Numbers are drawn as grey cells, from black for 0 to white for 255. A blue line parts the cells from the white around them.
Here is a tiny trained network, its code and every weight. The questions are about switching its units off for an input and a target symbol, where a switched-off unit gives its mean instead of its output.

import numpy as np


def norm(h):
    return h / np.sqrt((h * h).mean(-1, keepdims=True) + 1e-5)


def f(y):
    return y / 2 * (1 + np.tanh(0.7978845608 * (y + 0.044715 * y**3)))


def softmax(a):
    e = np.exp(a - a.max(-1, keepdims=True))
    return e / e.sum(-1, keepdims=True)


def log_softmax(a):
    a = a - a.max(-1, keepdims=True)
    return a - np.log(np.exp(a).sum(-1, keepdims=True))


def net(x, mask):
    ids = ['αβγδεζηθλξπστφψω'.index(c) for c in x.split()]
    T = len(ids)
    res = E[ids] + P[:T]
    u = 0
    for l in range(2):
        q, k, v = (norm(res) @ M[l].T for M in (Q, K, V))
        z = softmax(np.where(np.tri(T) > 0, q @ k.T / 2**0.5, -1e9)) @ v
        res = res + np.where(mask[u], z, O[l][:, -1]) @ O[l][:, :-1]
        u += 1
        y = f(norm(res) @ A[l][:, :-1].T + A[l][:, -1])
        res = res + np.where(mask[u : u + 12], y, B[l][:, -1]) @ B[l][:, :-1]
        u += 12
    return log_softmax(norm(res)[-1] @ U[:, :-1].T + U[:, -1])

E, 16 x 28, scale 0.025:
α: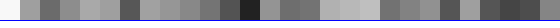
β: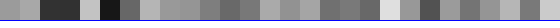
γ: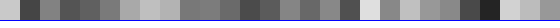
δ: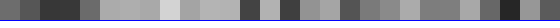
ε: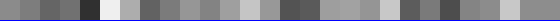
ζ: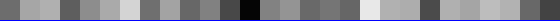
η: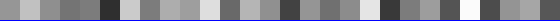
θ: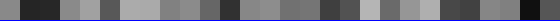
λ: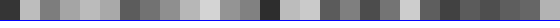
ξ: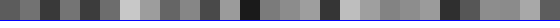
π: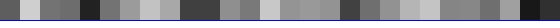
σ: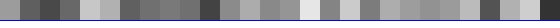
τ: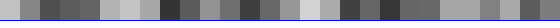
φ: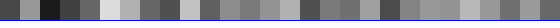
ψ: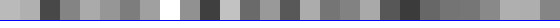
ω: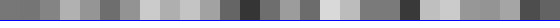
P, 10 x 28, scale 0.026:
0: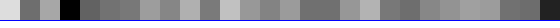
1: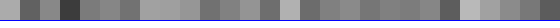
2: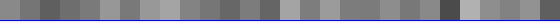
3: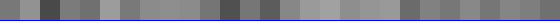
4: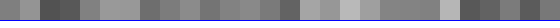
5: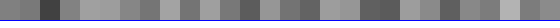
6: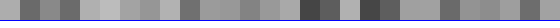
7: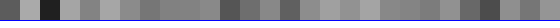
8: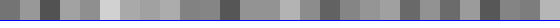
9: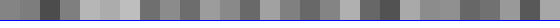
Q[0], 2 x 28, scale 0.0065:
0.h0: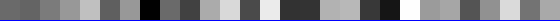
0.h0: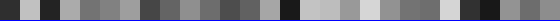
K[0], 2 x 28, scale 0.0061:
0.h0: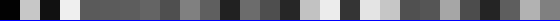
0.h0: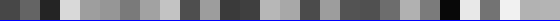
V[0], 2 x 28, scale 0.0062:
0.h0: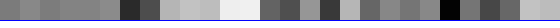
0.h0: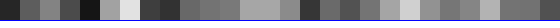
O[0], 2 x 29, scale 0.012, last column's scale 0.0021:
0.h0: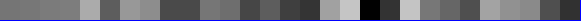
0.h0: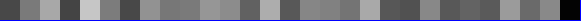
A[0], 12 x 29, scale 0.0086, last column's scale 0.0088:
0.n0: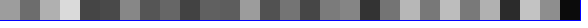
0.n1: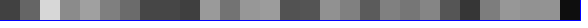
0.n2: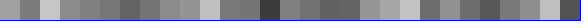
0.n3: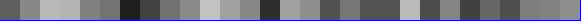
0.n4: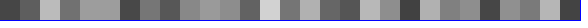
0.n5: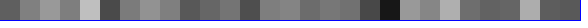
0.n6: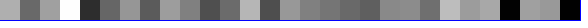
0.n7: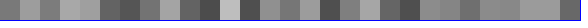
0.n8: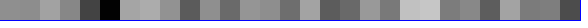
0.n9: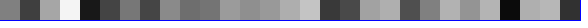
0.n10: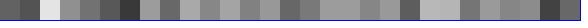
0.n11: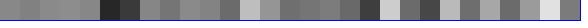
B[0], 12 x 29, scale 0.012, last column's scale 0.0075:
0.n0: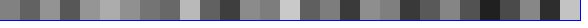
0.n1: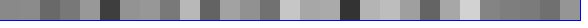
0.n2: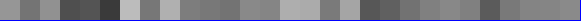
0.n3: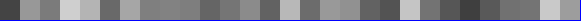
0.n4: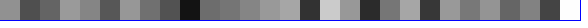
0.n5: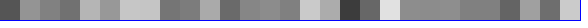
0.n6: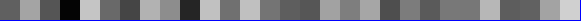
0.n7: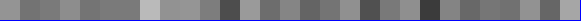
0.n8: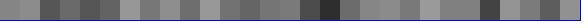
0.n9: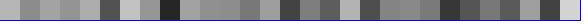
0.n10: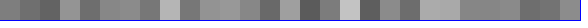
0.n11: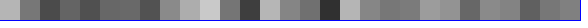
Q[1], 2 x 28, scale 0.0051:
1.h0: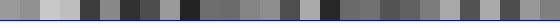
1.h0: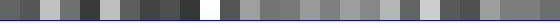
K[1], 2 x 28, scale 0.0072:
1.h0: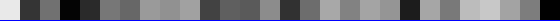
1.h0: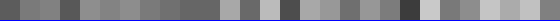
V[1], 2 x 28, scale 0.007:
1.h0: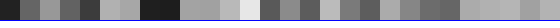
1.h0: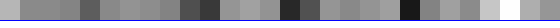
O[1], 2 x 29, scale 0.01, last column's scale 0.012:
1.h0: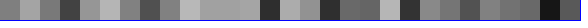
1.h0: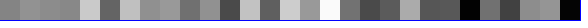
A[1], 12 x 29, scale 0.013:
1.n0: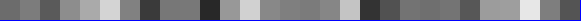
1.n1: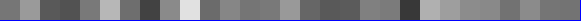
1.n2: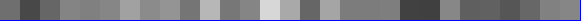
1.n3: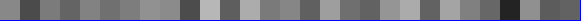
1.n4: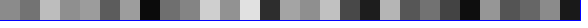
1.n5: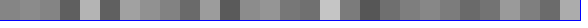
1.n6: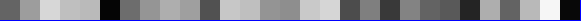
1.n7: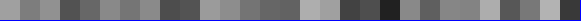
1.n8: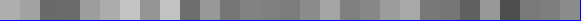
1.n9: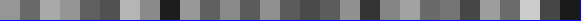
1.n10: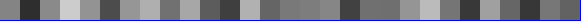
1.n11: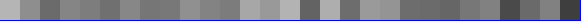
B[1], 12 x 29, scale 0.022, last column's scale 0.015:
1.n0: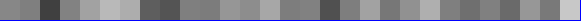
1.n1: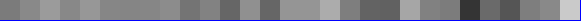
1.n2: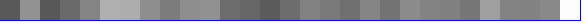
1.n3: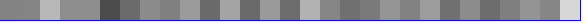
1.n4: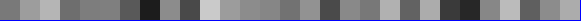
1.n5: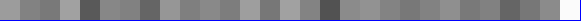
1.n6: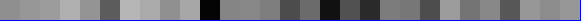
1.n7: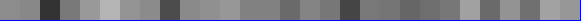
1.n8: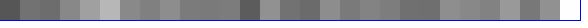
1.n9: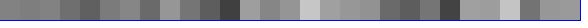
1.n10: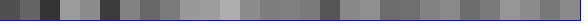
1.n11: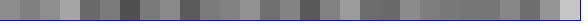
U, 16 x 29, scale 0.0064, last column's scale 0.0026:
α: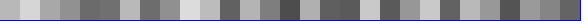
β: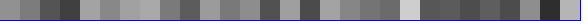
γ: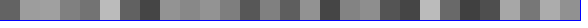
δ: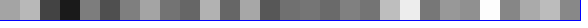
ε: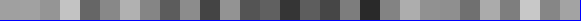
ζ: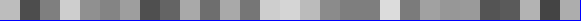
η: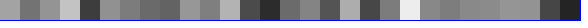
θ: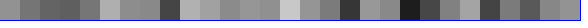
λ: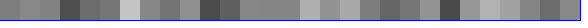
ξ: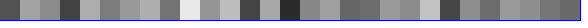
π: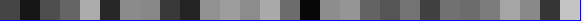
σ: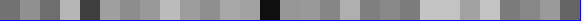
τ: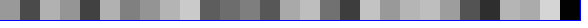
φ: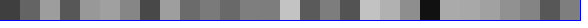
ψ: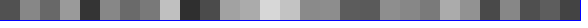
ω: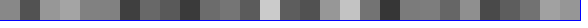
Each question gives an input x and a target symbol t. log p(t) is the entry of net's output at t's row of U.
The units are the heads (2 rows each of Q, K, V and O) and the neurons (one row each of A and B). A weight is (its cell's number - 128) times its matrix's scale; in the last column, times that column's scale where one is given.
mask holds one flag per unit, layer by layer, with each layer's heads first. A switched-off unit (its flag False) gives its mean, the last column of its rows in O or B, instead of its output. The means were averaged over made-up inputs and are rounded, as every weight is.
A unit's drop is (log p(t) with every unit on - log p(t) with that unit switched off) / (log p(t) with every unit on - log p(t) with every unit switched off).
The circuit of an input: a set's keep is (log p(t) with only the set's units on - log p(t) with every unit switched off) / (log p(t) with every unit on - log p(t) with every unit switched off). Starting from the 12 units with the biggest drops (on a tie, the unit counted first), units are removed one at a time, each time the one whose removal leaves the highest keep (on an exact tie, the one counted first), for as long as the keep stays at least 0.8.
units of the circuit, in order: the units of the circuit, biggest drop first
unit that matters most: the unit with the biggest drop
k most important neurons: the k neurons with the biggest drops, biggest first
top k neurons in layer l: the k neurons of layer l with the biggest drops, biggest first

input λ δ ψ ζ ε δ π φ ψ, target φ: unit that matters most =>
0.h0
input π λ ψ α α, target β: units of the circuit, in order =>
(0.h0; 0.n0; 0.n6)
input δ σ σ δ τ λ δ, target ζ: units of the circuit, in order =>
(0.h0; 0.n9; 0.n4)
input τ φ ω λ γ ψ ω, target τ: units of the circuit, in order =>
(0.h0; 1.n1; 0.n4)
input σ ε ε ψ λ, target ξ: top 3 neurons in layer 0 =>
(0.n4; 0.n5; 0.n1)
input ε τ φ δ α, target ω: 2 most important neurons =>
(0.n4; 1.n3)
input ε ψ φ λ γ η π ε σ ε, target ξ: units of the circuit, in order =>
(0.h0; 1.n5; 0.n1; 1.h0)
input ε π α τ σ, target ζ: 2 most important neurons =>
(1.n2; 1.n3)
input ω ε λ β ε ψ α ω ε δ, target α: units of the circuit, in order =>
(0.h0; 0.n9; 0.n4)
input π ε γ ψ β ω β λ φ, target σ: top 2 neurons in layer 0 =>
(0.n9; 0.n0)
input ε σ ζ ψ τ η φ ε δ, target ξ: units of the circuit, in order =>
(1.n3; 0.h0; 0.n4)
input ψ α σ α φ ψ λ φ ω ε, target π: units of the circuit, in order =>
(0.h0; 0.n4)
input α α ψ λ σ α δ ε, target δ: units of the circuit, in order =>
(0.h0; 0.n6)
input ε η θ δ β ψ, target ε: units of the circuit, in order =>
(1.h0; 1.n6; 0.n7)
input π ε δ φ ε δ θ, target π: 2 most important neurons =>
(1.n10; 1.n3)
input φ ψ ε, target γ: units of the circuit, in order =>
(1.h0; 1.n4)
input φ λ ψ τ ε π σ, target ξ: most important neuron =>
(1.n5)
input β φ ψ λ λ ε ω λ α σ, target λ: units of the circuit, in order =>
(0.h0; 1.n9)
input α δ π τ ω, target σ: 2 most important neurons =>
(1.n2; 0.n4)
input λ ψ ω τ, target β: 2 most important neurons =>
(0.n0; 1.n1)
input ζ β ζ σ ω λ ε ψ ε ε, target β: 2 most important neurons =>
(0.n0; 1.n1)
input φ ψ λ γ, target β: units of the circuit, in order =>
(0.h0; 0.n0)
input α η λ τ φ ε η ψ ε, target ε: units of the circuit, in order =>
(0.h0)
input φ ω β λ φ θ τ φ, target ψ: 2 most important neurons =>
(0.n4; 1.n2)
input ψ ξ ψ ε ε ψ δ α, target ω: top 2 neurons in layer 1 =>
(1.n3; 1.n11)
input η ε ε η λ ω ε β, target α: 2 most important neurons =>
(0.n9; 0.n4)
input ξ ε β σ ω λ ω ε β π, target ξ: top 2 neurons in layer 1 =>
(1.n5; 1.n11)
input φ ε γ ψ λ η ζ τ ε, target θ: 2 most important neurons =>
(0.n4; 1.n3)
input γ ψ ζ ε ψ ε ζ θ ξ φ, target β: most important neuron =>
(1.n1)
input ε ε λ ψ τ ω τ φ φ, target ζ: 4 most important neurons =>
(0.n9; 1.n2; 0.n4; 0.n6)
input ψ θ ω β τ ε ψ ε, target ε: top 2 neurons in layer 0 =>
(0.n1; 0.n4)
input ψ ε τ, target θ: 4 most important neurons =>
(1.n7; 0.n6; 0.n0; 1.n3)
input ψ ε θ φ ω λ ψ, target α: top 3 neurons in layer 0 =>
(0.n9; 0.n4; 0.n6)
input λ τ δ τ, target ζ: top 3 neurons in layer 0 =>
(0.n9; 0.n6; 0.n4)
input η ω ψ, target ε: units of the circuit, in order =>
(1.n6; 1.h0)
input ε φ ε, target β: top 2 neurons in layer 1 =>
(1.n1; 1.n3)
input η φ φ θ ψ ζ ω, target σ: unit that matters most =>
1.n5
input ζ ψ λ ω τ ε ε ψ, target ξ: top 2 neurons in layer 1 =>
(1.n5; 1.n11)
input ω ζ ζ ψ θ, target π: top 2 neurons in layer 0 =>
(0.n4; 0.n9)
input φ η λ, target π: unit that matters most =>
0.h0
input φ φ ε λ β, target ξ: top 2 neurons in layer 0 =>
(0.n4; 0.n6)
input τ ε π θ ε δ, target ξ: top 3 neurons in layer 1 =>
(1.n3; 1.n2; 1.n5)
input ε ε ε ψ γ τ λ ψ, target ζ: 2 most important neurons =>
(0.n9; 1.n2)
